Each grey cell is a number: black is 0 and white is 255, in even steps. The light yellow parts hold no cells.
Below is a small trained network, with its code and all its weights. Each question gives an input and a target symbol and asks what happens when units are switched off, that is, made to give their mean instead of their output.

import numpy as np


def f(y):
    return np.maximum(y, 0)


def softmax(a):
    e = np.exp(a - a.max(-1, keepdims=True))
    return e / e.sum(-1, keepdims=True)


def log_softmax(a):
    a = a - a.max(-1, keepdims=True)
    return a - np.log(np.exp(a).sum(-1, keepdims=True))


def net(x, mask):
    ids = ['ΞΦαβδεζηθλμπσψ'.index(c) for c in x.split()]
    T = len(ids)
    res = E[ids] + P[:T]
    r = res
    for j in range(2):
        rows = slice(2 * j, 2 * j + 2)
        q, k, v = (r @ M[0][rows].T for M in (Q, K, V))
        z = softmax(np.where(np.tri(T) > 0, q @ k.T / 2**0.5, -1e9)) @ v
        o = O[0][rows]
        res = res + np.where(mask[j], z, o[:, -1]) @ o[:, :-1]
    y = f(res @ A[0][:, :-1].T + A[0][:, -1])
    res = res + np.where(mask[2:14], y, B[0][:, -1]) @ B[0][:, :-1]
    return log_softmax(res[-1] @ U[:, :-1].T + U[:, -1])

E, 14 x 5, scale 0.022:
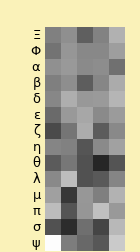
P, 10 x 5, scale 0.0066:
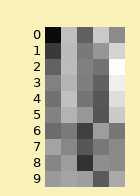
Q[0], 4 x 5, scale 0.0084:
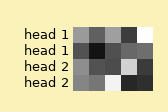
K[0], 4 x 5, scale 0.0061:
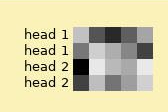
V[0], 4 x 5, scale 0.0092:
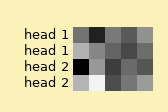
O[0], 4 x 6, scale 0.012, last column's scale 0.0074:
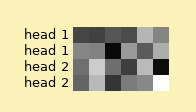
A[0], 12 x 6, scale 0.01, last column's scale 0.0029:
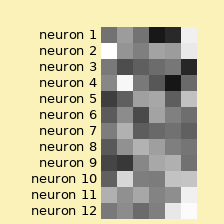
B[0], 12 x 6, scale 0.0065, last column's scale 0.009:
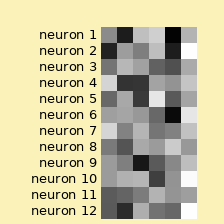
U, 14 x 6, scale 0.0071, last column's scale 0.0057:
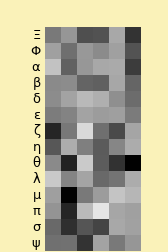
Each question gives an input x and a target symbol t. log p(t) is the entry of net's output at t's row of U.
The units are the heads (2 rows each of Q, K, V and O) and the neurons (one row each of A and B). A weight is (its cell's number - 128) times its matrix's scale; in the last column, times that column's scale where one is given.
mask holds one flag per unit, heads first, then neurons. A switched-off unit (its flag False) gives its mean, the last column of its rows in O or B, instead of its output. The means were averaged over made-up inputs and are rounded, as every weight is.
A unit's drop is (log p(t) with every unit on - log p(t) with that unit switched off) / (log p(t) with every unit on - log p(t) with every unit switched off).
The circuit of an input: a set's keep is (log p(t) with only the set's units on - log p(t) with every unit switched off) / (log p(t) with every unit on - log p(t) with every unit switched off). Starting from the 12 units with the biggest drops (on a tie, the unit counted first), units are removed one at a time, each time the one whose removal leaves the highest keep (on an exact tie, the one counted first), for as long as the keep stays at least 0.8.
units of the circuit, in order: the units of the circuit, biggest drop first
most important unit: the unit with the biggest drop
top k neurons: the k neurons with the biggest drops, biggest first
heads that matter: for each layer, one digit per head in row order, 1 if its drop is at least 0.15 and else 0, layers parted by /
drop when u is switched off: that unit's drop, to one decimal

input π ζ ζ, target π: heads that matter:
11
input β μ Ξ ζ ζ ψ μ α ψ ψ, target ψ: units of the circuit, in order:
[head 1; neuron 2]
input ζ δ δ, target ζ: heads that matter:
11
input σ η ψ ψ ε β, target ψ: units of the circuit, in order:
[head 2; head 1]
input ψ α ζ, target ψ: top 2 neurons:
[neuron 5; neuron 10]
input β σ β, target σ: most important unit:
head 1
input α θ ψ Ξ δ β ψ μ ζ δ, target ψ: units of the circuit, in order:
[head 2; head 1; neuron 10; neuron 7]
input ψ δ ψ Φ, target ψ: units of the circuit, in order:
[head 2; head 1]
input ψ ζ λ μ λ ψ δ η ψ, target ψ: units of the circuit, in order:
[neuron 2; head 1]
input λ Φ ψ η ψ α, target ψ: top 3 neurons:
[neuron 4; neuron 10; neuron 12]
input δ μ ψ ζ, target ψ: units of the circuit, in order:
[head 2; neuron 5; head 1; neuron 9]
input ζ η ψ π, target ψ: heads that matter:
10
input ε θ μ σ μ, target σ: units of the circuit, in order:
[head 1; neuron 9]
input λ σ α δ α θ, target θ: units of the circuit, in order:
[neuron 1]
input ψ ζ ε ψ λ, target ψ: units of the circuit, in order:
[head 2; head 1]
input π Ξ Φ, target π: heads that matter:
11
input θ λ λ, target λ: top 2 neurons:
[neuron 10; neuron 7]
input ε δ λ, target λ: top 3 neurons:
[neuron 10; neuron 7; neuron 4]
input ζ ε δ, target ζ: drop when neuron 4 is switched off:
0.1
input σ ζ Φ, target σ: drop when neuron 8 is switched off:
0.0
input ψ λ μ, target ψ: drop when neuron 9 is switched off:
0.2
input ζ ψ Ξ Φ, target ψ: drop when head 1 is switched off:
0.2
